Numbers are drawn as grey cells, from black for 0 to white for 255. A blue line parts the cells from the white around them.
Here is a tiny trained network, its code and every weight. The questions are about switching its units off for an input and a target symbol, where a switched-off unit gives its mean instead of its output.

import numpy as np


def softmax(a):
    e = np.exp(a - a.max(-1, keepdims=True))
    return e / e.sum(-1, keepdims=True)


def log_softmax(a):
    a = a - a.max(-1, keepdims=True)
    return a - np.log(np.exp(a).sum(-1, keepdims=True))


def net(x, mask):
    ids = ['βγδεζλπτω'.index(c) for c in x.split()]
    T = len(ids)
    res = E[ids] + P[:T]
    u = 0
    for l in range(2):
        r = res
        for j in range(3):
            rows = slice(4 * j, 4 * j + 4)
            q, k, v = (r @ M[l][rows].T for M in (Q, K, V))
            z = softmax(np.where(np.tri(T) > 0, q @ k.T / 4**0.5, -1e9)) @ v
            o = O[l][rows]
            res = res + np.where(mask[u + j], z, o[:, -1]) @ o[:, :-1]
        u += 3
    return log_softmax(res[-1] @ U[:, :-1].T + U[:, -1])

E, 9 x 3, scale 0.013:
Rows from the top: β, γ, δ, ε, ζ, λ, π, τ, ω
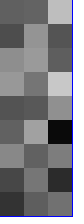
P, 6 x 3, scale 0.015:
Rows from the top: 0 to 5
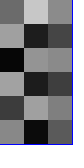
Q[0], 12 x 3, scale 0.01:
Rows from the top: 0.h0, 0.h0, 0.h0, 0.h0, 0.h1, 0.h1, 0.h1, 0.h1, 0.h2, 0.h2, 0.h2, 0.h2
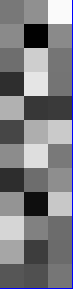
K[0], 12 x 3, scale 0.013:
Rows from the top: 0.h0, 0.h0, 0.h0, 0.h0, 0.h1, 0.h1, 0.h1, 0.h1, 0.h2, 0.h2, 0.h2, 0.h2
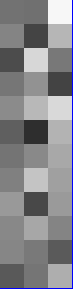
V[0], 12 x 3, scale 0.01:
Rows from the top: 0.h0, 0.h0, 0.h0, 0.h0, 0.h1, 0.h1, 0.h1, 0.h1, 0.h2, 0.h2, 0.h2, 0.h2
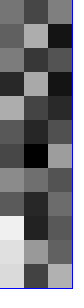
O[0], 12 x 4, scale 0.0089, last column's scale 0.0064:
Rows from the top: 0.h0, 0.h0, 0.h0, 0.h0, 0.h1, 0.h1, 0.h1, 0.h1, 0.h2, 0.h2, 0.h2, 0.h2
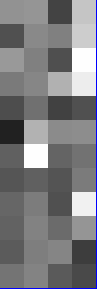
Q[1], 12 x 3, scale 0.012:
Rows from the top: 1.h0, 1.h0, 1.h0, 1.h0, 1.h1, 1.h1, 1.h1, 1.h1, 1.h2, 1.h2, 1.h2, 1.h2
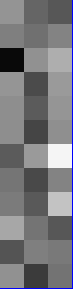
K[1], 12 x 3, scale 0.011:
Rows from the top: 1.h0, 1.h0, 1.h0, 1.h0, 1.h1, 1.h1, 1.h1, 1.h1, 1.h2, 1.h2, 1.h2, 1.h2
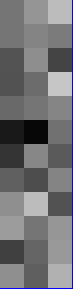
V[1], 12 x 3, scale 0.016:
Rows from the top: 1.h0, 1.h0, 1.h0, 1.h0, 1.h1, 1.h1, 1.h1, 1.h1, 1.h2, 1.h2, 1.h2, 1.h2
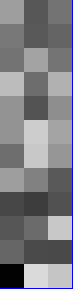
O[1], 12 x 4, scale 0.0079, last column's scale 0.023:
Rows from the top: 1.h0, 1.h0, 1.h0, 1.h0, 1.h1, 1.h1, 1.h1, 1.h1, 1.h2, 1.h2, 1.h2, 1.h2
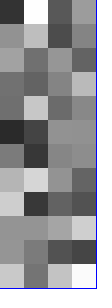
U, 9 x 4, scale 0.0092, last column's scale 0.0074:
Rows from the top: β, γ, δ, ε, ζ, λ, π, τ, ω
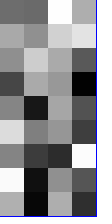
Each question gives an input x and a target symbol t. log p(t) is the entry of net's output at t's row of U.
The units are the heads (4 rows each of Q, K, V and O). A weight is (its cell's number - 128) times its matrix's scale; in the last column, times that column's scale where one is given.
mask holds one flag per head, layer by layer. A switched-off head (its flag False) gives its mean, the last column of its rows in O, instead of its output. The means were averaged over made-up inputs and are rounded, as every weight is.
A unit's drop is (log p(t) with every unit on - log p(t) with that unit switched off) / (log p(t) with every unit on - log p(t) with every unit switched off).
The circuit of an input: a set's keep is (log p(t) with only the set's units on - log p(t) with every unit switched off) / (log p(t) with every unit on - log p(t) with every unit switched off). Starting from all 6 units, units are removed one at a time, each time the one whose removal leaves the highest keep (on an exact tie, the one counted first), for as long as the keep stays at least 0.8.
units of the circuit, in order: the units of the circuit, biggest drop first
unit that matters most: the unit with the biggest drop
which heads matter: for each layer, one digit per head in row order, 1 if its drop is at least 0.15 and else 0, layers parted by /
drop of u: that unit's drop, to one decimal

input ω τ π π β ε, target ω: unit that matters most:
0.h2
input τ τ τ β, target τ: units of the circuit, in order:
(0.h0; 1.h0)
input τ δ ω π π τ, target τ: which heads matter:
100 / 100
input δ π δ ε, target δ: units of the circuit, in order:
(0.h1; 1.h1)
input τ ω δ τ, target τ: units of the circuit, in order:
(0.h0; 1.h0)
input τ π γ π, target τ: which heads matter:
101 / 100
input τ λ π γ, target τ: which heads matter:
100 / 101
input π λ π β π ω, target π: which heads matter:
010 / 001
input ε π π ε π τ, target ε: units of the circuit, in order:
(0.h1; 1.h2; 0.h2; 0.h0)
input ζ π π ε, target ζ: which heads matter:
111 / 110
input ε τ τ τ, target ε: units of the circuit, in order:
(0.h1; 1.h2; 0.h0; 0.h2)
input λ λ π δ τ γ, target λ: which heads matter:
111 / 010
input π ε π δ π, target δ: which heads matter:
110 / 110
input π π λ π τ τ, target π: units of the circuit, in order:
(1.h2)
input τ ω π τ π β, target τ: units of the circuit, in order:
(1.h0; 0.h0)
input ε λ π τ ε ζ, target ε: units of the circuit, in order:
(0.h1; 1.h2; 0.h2; 0.h0)
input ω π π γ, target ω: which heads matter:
111 / 110
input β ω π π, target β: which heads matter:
111 / 101
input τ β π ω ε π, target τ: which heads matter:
101 / 101
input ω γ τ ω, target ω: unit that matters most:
0.h2
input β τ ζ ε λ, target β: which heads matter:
111 / 010
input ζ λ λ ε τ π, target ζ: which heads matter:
111 / 111
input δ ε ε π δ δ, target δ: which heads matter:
111 / 011
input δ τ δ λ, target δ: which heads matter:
011 / 011
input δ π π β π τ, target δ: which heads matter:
111 / 011
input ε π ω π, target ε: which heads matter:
111 / 011
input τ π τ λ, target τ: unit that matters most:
0.h0
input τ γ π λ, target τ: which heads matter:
100 / 101
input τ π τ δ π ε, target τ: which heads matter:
101 / 101
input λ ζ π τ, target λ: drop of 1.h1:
1.8
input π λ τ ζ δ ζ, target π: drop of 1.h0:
0.0
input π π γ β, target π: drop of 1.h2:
0.5
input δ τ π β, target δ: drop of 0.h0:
0.1
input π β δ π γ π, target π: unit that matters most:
0.h1
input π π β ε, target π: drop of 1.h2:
0.4
